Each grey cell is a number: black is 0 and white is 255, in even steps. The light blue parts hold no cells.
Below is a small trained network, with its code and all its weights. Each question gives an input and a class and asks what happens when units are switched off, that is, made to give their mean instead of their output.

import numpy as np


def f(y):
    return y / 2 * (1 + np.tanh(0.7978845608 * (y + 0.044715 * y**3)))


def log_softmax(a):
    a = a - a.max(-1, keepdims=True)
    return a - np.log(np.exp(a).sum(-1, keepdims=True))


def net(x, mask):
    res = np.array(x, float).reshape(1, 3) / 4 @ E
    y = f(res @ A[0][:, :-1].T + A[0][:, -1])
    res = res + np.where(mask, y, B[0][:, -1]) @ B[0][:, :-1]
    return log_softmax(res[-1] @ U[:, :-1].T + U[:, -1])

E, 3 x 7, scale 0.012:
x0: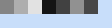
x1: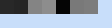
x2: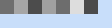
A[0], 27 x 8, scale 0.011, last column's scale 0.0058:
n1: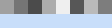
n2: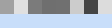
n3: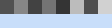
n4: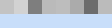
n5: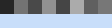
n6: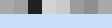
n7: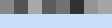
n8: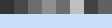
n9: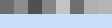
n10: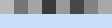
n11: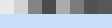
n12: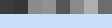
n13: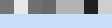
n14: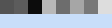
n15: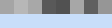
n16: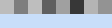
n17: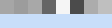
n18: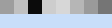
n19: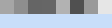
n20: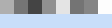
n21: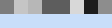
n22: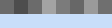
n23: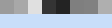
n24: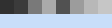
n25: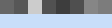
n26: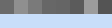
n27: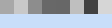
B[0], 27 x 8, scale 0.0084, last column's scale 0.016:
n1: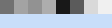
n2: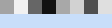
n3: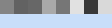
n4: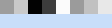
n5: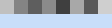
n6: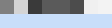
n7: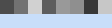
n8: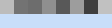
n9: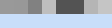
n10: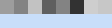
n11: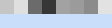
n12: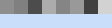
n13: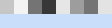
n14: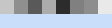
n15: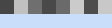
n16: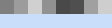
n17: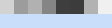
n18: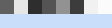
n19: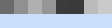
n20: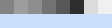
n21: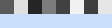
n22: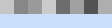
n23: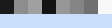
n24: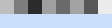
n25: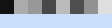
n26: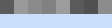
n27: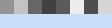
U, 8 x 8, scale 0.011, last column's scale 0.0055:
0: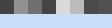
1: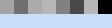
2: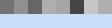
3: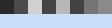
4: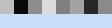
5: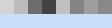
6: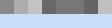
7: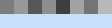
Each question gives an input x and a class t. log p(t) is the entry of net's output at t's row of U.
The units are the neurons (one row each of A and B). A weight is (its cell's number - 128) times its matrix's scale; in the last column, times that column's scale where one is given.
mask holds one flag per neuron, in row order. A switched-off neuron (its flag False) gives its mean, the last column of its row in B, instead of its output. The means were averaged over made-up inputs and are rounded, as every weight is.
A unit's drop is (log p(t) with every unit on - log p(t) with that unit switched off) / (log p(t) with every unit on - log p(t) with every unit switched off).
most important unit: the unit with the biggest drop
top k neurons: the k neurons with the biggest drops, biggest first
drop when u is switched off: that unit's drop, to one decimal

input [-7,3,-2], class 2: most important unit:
n21
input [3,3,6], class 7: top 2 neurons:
n4, n5
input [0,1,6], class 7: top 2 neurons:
n11, n3
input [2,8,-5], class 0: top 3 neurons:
n25, n24, n12
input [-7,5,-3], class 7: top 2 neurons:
n1, n3
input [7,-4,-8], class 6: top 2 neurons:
n11, n17
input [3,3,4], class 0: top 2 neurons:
n1, n17
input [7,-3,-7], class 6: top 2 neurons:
n11, n17
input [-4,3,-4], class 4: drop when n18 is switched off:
0.2
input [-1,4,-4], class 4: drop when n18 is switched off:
0.1
